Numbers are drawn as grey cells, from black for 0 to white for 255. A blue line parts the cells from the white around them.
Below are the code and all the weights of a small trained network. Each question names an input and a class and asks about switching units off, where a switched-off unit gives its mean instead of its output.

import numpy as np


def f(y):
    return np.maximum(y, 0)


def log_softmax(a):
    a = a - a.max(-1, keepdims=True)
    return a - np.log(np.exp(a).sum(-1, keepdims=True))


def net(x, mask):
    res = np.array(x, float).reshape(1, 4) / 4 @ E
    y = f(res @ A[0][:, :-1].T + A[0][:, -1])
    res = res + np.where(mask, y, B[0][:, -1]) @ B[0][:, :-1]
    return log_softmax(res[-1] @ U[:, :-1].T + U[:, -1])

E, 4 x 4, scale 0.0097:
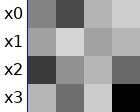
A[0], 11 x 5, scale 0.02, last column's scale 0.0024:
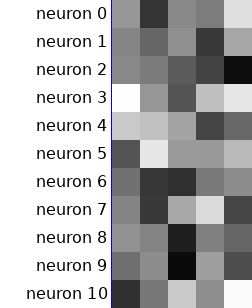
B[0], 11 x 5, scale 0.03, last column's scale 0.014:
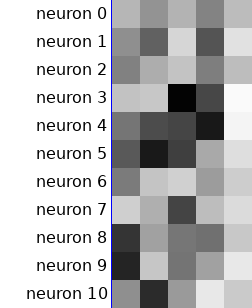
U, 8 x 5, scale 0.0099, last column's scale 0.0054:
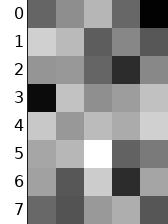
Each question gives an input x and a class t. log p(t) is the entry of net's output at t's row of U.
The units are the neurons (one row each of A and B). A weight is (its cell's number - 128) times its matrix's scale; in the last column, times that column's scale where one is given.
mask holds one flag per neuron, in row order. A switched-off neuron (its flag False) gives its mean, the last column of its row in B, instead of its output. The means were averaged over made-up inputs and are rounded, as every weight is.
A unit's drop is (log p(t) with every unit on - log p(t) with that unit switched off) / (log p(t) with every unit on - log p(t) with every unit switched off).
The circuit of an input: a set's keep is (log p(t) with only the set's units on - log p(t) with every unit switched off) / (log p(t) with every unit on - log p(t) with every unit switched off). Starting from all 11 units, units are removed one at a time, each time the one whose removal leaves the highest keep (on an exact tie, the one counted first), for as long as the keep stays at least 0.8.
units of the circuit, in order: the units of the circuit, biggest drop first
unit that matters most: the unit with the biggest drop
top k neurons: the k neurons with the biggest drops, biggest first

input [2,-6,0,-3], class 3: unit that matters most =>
neuron 1
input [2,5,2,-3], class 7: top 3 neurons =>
[neuron 5; neuron 10; neuron 0]
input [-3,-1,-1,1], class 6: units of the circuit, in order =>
[neuron 3; neuron 9]
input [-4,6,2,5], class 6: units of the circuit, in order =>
[neuron 3; neuron 9]
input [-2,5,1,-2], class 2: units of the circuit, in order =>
[neuron 7; neuron 6]
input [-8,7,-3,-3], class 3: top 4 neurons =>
[neuron 9; neuron 8; neuron 5; neuron 1]
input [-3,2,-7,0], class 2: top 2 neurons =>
[neuron 3; neuron 7]
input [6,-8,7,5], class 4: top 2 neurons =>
[neuron 10; neuron 4]
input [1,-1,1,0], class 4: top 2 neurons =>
[neuron 3; neuron 4]
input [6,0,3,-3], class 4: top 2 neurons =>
[neuron 3; neuron 7]
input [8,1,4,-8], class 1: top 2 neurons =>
[neuron 7; neuron 1]
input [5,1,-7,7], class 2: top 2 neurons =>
[neuron 4; neuron 3]
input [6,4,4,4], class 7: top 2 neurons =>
[neuron 3; neuron 10]
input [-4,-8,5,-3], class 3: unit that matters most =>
neuron 9
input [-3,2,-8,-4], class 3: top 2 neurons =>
[neuron 9; neuron 8]
